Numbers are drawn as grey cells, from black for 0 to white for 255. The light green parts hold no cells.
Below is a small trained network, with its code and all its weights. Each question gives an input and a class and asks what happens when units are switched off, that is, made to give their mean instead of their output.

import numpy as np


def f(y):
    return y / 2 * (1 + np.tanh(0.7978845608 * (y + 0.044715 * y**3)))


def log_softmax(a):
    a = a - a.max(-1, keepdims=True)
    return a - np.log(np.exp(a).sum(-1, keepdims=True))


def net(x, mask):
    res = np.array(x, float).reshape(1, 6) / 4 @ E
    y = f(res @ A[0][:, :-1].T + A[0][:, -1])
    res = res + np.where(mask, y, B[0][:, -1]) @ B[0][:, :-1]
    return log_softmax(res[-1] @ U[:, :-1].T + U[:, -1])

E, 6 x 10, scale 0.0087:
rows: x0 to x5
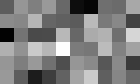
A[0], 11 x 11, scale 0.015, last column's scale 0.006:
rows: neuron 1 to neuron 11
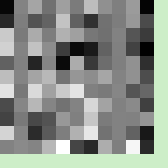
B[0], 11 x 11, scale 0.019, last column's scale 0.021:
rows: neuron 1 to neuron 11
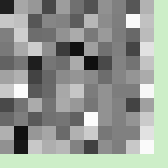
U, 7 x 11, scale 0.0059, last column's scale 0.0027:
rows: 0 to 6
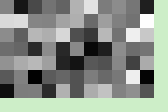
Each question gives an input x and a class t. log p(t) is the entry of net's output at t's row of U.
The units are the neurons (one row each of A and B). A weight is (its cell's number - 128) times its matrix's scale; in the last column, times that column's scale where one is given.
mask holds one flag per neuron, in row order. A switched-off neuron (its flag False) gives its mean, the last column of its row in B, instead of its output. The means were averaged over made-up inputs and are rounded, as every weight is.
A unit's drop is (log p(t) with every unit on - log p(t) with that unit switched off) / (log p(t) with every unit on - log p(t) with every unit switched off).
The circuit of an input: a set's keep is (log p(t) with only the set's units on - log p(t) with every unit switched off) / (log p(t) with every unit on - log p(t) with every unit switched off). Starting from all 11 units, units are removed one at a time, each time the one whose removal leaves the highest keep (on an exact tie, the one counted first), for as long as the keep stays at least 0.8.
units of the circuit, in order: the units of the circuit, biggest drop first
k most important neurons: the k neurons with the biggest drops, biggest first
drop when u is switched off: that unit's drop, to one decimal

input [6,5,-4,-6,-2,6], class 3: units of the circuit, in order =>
neuron 5
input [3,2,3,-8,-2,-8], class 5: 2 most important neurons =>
neuron 2; neuron 5
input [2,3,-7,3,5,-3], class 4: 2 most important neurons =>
neuron 4; neuron 2
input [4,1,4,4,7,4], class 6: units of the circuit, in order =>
neuron 11; neuron 7
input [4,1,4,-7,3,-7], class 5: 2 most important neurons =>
neuron 2; neuron 5
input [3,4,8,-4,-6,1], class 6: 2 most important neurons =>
neuron 1; neuron 8
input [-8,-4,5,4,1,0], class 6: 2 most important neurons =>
neuron 1; neuron 8
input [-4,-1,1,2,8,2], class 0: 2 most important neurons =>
neuron 10; neuron 2
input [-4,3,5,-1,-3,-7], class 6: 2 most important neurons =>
neuron 1; neuron 8
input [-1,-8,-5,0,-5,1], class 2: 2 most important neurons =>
neuron 11; neuron 3
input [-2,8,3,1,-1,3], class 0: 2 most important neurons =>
neuron 10; neuron 4
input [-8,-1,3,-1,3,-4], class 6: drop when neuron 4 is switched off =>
-0.1
